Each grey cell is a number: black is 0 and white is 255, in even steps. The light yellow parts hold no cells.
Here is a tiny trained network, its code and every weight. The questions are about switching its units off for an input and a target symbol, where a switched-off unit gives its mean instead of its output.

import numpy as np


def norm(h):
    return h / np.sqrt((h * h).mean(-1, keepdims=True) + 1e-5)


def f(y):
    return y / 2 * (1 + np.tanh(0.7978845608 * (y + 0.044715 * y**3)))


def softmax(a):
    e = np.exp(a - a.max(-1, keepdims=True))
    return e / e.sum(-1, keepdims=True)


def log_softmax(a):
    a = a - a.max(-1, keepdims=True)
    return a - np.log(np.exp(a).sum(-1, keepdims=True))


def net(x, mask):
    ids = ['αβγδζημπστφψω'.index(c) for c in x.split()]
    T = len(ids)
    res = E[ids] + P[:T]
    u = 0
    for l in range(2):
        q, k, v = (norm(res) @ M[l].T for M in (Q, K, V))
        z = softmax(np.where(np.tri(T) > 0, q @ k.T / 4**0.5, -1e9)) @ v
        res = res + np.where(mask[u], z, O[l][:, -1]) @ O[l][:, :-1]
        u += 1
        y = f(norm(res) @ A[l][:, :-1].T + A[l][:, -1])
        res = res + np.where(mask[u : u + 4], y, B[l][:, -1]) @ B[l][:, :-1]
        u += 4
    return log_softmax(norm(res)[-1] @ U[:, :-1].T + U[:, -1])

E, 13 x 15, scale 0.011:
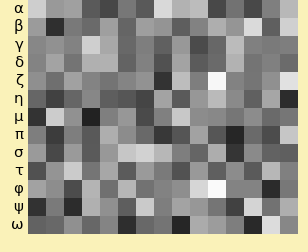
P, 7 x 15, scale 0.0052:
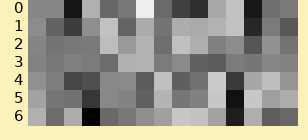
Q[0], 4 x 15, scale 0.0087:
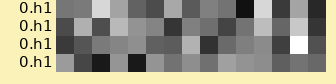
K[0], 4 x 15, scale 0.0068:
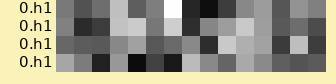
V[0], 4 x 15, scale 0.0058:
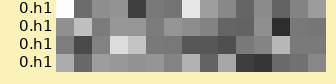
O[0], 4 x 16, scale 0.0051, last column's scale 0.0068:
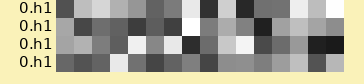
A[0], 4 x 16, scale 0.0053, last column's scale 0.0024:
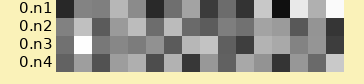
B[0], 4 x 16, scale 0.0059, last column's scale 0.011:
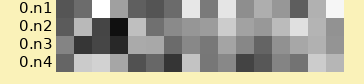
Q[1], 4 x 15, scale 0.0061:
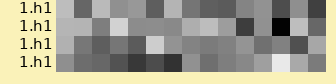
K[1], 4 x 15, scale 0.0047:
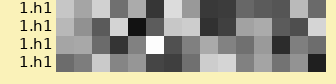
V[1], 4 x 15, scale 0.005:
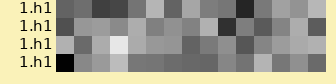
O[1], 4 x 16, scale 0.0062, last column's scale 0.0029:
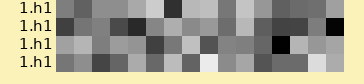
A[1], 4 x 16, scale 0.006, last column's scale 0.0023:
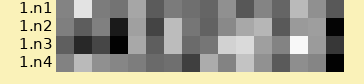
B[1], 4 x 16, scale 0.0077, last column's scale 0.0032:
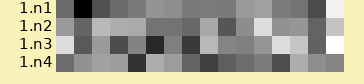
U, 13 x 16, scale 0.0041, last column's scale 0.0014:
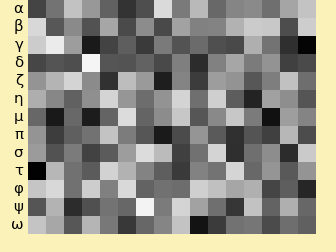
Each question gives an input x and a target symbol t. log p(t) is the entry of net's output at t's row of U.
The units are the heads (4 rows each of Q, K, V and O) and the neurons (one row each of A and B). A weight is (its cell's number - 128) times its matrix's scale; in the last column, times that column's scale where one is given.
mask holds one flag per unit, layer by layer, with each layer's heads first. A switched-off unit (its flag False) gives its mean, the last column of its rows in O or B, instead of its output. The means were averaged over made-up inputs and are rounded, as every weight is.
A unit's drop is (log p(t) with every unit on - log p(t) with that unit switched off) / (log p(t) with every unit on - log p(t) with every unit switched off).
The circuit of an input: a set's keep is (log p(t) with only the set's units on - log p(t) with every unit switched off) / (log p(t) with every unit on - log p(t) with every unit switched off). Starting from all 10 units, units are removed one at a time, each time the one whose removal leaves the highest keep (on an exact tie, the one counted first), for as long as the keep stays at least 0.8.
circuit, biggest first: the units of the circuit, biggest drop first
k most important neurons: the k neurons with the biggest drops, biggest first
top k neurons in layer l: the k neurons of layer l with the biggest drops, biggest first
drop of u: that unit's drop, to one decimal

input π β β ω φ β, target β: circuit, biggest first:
[0.h1, 1.n3, 0.n1]
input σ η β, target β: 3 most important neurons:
[0.n2, 1.n3, 0.n1]
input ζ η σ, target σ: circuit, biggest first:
[0.n1, 0.h1, 1.h1]
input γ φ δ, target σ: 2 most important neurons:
[0.n1, 1.n1]
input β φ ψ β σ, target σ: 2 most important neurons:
[0.n1, 0.n2]
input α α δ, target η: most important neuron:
[0.n1]
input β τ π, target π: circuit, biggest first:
[0.h1, 0.n1, 0.n4]
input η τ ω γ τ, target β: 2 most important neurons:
[0.n4, 1.n3]
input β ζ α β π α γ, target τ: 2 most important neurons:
[0.n4, 0.n1]
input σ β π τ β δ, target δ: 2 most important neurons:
[0.n1, 1.n1]
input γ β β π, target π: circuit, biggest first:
[0.h1, 0.n1]
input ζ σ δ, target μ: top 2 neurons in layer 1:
[1.n1, 1.n3]
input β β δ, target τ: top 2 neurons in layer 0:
[0.n4, 0.n1]
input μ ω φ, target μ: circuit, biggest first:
[0.h1]
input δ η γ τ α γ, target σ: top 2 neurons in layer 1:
[1.n3, 1.n2]
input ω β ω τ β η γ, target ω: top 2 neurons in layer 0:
[0.n1, 0.n2]
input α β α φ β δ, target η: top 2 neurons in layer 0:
[0.n4, 0.n1]
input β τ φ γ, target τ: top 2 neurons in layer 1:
[1.n1, 1.n3]
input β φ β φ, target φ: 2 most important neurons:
[0.n1, 1.n3]
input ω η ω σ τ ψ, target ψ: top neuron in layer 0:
[0.n4]
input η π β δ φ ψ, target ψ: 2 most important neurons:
[0.n4, 0.n3]
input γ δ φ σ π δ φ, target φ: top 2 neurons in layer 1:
[1.n3, 1.n1]
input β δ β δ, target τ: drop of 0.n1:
0.4
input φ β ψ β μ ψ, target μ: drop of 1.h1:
0.2
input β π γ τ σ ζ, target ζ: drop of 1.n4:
0.1
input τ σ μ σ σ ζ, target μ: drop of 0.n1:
0.0
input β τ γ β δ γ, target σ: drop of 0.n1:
0.5
